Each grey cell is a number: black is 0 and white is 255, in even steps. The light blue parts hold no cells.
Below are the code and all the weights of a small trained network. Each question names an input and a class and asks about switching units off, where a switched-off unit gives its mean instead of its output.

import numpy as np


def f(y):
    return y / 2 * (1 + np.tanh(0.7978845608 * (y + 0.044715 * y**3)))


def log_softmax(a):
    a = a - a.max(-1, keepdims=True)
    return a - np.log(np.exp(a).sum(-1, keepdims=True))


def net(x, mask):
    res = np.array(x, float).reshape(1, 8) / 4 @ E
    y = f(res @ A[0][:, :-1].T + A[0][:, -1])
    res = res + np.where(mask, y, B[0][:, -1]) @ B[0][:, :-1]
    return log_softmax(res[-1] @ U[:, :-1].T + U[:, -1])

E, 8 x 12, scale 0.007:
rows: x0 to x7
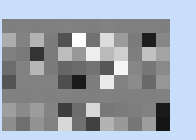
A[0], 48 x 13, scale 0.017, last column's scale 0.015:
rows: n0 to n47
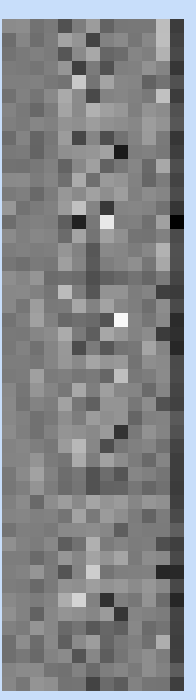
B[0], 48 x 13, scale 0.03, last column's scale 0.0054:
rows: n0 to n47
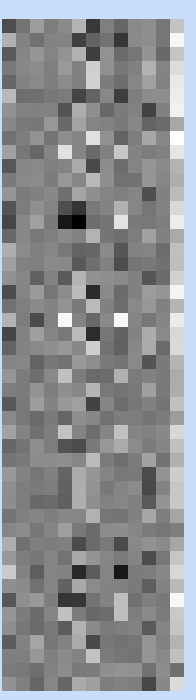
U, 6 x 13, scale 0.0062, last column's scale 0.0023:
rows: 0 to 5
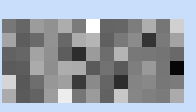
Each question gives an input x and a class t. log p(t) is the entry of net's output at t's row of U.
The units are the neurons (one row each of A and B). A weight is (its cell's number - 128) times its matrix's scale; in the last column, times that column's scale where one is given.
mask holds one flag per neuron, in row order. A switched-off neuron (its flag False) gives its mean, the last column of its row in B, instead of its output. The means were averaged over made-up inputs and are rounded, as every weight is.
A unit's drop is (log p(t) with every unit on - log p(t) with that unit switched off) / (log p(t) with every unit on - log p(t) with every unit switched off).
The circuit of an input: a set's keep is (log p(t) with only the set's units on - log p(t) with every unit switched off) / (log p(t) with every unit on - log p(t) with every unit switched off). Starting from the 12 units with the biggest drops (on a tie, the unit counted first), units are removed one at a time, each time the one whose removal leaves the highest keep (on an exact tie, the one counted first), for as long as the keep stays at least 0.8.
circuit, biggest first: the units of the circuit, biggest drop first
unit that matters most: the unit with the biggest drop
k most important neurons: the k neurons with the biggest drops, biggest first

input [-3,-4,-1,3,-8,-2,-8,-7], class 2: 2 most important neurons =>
[n41 n13]
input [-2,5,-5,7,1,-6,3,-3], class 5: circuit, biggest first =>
[n21]
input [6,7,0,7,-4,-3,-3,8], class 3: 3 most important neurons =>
[n19 n22 n27]
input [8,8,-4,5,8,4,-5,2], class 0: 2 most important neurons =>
[n4 n31]
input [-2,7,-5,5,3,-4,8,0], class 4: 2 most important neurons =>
[n39 n37]
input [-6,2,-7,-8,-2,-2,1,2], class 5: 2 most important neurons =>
[n9 n42]
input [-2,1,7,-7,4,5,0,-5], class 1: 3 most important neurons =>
[n6 n21 n34]
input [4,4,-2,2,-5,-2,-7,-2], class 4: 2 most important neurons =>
[n1 n5]
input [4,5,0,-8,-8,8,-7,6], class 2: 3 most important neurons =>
[n41 n13 n30]
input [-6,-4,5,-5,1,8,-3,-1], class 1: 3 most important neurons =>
[n6 n21 n34]
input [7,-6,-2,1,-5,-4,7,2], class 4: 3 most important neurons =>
[n39 n37 n4]
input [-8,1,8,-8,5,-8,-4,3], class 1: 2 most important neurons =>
[n6 n34]
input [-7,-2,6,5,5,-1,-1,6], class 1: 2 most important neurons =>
[n6 n38]
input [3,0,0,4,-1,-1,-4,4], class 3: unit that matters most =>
n39
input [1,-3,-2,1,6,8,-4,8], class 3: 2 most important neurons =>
[n22 n19]
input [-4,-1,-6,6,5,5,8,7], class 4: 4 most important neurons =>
[n39 n37 n0 n2]
